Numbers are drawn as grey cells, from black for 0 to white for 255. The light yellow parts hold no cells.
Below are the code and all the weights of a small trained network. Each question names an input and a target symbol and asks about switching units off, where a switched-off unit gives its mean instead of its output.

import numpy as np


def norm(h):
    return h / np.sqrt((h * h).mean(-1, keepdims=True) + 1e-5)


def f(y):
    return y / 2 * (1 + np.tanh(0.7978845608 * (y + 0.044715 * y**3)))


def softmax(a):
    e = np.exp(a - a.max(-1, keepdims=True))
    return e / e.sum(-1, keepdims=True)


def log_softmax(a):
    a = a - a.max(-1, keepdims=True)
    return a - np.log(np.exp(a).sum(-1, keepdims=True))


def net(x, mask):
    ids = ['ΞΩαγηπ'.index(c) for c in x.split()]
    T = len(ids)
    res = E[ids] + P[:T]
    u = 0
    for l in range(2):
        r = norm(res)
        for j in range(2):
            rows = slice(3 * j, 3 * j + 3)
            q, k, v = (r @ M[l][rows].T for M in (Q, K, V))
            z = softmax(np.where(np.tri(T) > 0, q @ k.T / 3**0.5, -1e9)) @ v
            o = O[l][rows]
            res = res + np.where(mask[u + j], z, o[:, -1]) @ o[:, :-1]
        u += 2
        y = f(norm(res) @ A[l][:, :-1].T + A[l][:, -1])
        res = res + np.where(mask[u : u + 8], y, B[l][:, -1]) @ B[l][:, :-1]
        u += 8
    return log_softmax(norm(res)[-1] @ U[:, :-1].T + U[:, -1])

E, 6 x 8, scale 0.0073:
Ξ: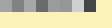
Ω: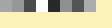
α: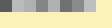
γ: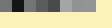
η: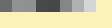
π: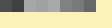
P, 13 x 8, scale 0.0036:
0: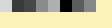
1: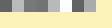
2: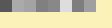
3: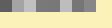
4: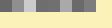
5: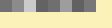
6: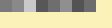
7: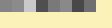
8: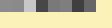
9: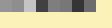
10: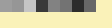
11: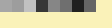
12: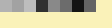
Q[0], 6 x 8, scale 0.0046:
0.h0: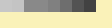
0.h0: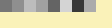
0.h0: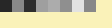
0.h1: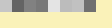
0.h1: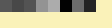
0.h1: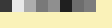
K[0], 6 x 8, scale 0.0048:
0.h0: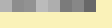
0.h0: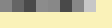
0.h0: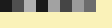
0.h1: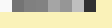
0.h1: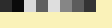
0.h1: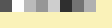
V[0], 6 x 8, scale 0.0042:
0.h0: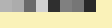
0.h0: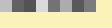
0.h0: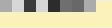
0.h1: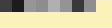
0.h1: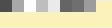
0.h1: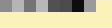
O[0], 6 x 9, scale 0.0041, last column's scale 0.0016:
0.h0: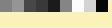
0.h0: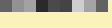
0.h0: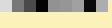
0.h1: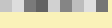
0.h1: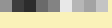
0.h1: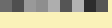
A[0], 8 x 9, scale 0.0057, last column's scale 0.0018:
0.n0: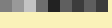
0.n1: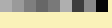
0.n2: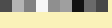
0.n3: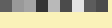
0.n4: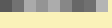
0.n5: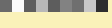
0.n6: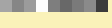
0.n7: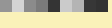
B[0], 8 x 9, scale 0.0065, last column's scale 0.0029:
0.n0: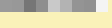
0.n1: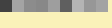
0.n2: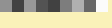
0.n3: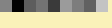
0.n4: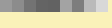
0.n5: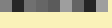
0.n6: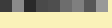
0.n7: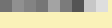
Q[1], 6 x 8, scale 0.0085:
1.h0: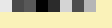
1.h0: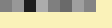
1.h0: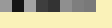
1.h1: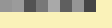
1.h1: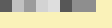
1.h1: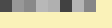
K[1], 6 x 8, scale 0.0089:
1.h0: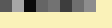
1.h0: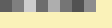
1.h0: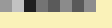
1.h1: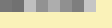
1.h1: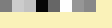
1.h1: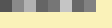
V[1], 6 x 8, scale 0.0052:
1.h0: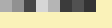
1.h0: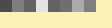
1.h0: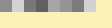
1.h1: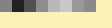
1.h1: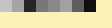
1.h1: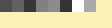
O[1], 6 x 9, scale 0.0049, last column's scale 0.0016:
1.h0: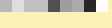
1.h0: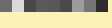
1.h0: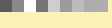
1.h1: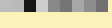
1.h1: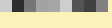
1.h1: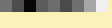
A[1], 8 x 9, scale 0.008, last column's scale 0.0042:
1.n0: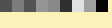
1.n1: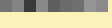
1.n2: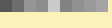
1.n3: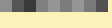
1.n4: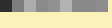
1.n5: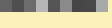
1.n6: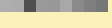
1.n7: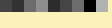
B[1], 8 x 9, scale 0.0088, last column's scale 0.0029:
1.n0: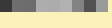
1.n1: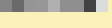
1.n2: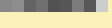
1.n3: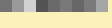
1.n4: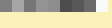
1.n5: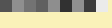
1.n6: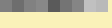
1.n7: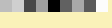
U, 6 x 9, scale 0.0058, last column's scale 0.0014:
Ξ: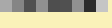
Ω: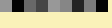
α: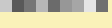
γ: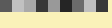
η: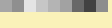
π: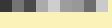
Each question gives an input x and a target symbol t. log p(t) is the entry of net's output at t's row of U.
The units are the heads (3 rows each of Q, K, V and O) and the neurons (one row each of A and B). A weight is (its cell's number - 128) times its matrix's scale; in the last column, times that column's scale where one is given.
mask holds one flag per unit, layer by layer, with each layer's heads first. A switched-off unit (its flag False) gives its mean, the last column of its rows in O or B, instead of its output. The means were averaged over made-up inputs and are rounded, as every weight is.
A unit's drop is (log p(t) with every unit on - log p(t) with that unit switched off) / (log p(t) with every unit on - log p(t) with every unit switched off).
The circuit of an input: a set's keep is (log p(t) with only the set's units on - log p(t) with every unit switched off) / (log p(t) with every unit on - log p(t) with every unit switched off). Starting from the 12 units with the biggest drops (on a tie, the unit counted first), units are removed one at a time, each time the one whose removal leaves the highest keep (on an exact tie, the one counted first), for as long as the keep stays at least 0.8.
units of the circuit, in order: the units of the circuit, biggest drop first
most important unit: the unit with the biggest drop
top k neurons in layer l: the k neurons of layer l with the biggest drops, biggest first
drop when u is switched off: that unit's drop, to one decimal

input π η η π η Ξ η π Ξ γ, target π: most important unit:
1.h1
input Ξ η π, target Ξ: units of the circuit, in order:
1.n7, 0.n2
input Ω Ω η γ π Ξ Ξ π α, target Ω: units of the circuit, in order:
0.h0, 1.h0, 0.n3
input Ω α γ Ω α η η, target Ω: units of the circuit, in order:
0.h0, 1.h1, 1.n7
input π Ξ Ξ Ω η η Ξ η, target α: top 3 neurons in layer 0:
0.n0, 0.n5, 0.n6
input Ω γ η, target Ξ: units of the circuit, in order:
0.h1, 1.h0
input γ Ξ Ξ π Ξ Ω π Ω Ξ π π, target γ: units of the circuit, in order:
0.h1, 0.h0, 1.h1
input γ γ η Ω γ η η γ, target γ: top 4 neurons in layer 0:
0.n2, 0.n3, 0.n0, 0.n1
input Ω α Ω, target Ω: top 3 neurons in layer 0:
0.n7, 0.n0, 0.n4
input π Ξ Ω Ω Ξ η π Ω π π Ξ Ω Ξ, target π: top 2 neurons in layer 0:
0.n7, 0.n2
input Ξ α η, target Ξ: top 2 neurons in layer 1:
1.n7, 1.n5
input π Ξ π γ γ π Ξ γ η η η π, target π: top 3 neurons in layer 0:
0.n2, 0.n6, 0.n7
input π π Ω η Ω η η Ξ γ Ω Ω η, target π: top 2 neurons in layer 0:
0.n7, 0.n2
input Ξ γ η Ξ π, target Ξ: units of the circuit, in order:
1.n7
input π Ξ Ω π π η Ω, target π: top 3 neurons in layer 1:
1.n0, 1.n1, 1.n7
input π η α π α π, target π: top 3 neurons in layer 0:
0.n2, 0.n6, 0.n0
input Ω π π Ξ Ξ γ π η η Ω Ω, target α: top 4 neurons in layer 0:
0.n3, 0.n2, 0.n7, 0.n6
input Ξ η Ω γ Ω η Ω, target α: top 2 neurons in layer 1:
1.n6, 1.n7
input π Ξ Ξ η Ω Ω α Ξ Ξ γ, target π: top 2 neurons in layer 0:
0.n7, 0.n2
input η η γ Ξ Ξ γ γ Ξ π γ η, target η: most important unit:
0.h0
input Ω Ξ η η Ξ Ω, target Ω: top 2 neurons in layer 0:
0.n7, 0.n3
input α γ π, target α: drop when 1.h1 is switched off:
1.0
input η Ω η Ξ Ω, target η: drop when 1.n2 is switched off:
0.0
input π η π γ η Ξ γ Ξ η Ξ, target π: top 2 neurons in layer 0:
0.n2, 0.n6
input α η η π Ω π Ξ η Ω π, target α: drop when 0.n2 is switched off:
0.1
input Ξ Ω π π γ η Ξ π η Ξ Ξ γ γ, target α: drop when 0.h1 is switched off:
1.2
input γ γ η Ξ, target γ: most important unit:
0.h1
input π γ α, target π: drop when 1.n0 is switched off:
0.3
